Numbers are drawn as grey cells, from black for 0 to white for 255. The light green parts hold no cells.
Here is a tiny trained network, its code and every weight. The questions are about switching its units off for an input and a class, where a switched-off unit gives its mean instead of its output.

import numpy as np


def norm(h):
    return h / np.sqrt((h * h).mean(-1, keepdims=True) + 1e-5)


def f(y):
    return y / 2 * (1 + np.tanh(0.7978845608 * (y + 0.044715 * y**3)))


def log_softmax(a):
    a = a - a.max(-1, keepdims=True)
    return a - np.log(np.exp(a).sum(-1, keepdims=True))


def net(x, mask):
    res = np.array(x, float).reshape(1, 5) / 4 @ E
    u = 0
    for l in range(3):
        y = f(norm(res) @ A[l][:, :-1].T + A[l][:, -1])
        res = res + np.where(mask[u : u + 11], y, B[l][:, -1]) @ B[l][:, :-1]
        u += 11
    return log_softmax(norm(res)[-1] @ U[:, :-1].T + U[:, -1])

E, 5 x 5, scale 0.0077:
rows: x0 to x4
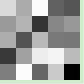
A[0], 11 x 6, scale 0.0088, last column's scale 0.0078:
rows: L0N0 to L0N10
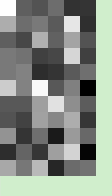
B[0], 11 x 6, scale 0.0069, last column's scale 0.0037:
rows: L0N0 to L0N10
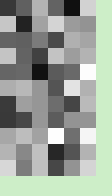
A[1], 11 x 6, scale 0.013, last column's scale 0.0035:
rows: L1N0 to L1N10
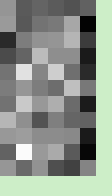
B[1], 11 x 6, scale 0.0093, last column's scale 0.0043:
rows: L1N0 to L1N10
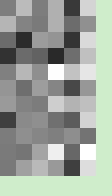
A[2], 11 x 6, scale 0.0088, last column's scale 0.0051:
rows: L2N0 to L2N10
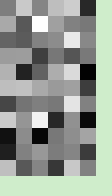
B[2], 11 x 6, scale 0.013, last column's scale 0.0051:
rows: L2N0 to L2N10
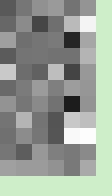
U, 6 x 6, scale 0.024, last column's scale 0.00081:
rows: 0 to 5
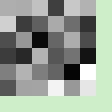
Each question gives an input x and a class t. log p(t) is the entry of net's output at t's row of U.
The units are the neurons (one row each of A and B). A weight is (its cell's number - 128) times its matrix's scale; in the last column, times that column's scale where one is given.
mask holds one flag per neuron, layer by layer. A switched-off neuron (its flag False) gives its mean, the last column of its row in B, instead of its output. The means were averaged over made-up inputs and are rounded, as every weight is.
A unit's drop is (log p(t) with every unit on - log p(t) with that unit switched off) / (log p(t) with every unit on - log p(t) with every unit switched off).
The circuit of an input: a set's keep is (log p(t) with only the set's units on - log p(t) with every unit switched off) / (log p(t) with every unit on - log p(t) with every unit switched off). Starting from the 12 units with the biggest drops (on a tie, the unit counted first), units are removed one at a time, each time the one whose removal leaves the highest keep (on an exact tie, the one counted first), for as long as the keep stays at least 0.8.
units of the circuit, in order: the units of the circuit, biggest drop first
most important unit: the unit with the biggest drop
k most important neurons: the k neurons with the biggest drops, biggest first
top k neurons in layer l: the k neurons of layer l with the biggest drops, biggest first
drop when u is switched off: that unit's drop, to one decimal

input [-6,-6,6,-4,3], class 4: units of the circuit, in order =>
[L1N0]
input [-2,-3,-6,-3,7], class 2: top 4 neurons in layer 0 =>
[L0N8 L0N4 L0N6 L0N10]
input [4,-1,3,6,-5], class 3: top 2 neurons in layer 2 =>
[L2N8 L2N6]
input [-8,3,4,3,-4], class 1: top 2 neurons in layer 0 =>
[L0N3 L0N0]
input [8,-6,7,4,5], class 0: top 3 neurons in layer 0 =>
[L0N8 L0N5 L0N10]
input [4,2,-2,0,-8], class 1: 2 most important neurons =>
[L2N4 L0N1]
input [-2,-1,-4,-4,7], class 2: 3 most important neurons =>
[L0N4 L0N8 L2N8]
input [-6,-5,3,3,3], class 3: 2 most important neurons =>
[L0N8 L1N3]
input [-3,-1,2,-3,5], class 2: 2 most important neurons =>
[L0N4 L2N8]
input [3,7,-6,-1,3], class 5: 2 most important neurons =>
[L1N9 L1N4]
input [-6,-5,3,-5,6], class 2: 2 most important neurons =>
[L2N8 L0N4]
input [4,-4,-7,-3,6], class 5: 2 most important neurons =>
[L1N4 L1N9]
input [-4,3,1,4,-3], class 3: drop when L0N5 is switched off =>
0.0
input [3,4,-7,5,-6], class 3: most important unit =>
L1N2
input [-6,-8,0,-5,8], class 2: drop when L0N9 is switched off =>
0.1
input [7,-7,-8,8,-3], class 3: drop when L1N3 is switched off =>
0.2
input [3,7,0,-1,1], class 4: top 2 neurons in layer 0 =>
[L0N8 L0N0]
